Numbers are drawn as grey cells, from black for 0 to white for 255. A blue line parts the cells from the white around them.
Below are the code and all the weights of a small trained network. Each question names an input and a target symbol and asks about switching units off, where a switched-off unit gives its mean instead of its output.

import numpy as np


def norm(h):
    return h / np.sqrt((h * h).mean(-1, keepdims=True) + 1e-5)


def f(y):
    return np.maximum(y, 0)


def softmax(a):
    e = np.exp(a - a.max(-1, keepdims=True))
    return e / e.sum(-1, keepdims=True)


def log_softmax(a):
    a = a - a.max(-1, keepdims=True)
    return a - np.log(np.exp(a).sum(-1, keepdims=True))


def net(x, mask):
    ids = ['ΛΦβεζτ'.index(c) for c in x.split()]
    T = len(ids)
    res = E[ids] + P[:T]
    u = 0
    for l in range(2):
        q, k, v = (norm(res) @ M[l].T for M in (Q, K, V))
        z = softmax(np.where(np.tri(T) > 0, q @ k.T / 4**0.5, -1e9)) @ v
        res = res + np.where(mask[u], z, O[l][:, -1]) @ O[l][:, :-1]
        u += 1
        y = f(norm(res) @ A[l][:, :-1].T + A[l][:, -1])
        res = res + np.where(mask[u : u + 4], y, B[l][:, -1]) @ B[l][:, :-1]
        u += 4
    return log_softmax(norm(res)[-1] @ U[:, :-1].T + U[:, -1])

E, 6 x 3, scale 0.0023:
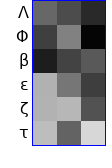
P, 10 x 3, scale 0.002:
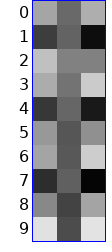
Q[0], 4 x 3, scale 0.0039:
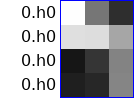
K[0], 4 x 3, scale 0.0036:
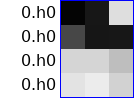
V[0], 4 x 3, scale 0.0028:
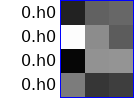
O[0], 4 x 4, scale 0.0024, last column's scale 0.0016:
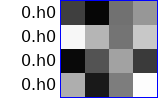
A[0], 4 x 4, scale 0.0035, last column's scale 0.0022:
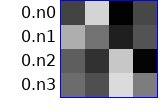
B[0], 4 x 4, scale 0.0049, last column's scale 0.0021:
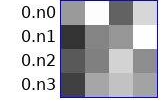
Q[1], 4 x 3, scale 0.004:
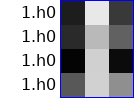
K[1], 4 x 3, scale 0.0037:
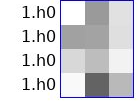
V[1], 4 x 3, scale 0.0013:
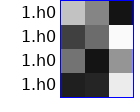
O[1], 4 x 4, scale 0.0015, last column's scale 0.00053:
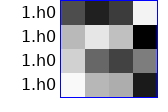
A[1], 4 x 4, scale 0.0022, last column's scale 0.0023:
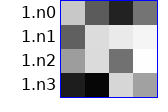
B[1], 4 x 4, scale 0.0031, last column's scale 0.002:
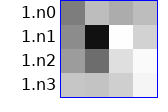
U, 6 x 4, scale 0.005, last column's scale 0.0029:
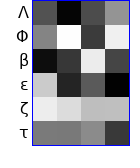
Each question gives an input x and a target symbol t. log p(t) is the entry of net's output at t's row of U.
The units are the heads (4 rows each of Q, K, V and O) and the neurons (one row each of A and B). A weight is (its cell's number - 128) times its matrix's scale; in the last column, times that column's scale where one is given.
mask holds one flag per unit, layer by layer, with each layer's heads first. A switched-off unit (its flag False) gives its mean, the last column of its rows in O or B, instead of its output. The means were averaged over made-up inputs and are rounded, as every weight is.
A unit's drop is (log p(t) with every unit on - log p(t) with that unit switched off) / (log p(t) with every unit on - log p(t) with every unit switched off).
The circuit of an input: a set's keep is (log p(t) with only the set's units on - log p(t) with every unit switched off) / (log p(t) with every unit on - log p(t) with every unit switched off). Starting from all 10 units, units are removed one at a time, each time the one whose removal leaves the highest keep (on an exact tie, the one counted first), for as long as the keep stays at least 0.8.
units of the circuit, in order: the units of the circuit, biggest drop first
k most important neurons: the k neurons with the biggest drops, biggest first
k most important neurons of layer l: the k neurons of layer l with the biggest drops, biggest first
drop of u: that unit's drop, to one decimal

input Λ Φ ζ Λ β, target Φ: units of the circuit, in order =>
0.n0, 0.h0
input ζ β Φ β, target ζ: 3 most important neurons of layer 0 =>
0.n0, 0.n1, 0.n3
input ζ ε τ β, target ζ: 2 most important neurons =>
0.n3, 0.n1
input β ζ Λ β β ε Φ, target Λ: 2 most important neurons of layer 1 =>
1.n2, 1.n1
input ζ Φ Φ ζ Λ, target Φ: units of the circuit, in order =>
0.h0
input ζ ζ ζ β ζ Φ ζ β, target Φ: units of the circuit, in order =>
0.h0, 0.n0
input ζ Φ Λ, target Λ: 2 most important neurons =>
0.n0, 0.n1
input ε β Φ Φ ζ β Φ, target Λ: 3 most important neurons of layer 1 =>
1.n2, 1.n1, 1.n0
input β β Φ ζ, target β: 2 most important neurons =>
0.n3, 1.n1
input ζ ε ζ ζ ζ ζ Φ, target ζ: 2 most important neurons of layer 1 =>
1.n2, 1.n1
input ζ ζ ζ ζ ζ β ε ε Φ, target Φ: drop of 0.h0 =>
0.4
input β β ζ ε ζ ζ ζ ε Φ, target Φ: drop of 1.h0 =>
-0.3
